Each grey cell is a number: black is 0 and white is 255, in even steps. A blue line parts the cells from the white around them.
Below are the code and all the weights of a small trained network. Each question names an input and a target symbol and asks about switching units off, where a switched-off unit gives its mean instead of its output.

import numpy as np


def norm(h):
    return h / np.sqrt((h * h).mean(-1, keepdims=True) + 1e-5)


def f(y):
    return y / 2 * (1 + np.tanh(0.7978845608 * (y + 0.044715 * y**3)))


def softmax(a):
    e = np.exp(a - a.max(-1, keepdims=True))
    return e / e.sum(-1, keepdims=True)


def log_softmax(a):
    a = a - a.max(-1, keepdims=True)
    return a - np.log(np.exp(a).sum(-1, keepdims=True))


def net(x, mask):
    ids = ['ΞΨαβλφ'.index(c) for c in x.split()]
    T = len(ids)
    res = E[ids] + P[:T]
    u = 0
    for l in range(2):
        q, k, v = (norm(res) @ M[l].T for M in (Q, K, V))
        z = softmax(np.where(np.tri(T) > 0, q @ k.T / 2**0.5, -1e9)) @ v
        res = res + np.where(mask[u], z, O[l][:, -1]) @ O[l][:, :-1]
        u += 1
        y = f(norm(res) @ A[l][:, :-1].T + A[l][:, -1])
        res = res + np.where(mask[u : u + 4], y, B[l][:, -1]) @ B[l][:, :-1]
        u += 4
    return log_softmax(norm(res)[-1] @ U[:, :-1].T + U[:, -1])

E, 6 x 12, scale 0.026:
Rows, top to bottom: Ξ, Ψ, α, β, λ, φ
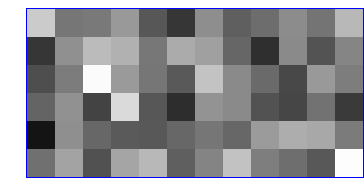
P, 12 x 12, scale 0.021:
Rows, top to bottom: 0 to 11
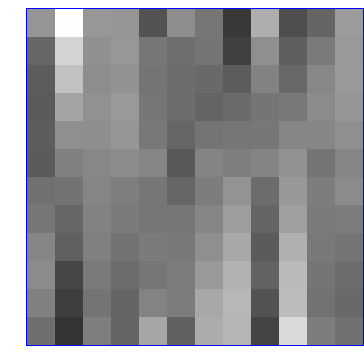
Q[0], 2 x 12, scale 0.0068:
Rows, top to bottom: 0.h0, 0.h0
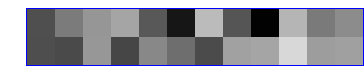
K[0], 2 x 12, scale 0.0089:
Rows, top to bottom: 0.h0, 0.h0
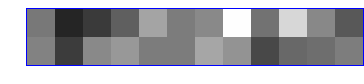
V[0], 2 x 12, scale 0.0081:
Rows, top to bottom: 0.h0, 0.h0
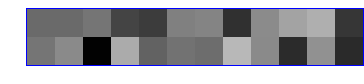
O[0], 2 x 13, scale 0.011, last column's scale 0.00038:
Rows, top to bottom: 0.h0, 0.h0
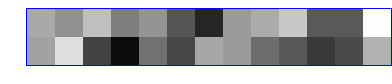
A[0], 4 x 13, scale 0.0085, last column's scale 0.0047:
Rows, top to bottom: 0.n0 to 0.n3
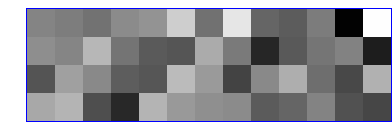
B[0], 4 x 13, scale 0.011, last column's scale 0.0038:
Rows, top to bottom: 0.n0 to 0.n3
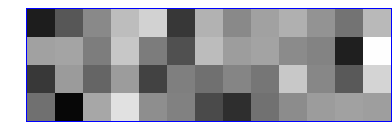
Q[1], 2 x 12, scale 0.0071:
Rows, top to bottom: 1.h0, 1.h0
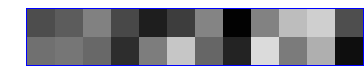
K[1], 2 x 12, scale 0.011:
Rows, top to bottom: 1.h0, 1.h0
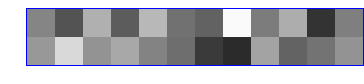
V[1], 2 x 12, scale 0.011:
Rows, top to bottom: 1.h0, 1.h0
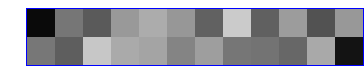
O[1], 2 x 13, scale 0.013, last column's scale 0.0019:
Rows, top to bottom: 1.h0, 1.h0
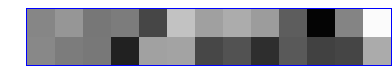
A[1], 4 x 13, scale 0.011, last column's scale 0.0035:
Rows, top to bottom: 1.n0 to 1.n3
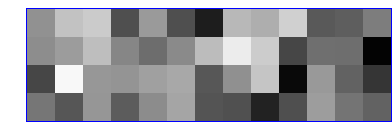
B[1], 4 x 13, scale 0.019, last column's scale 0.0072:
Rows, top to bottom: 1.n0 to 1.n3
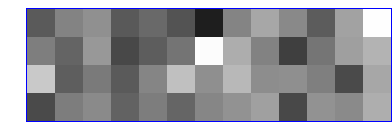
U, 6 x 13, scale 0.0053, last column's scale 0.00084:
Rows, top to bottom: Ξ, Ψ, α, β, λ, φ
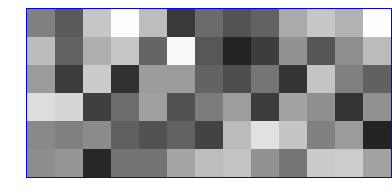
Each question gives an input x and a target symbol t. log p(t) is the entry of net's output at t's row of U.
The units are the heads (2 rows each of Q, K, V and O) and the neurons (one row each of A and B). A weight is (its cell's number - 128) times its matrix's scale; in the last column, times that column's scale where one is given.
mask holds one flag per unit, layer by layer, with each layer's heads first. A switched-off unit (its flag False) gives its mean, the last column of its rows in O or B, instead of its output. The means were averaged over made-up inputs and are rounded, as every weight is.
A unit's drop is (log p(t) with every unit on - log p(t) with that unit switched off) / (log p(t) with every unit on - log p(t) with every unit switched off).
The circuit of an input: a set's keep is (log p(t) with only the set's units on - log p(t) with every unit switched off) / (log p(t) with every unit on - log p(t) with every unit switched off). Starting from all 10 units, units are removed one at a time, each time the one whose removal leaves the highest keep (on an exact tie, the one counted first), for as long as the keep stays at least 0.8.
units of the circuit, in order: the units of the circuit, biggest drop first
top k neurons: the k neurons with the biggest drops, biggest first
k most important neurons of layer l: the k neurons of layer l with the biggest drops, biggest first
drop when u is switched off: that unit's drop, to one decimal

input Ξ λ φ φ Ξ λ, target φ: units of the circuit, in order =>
[1.h0; 1.n1]
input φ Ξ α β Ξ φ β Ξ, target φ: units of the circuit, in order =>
[0.h0]
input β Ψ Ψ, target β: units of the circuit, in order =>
[0.h0; 0.n1; 1.n2]
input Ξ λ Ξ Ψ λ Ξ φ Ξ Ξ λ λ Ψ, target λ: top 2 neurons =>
[1.n0; 0.n3]
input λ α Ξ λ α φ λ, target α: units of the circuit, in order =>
[0.h0; 1.h0]
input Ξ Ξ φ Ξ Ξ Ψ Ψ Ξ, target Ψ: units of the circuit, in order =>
[1.h0; 0.h0]
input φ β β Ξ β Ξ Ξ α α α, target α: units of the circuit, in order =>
[1.h0; 1.n3]
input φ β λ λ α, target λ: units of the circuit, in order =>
[0.h0; 1.n0]
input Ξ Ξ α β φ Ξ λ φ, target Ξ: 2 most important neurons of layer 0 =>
[0.n2; 0.n1]
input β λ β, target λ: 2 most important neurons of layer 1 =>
[1.n0; 1.n2]
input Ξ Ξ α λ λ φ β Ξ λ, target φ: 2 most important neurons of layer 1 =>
[1.n1; 1.n0]
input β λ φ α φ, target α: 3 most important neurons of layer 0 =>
[0.n1; 0.n2; 0.n0]
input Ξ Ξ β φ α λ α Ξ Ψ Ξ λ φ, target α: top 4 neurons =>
[0.n1; 1.n3; 0.n2; 0.n0]
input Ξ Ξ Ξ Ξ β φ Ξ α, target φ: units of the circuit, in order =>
[0.h0]
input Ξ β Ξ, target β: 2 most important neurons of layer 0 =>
[0.n0; 0.n1]
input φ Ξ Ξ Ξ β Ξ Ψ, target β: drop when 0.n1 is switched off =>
0.4
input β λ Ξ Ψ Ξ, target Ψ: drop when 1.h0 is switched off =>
0.6
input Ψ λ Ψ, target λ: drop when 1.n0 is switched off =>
0.5
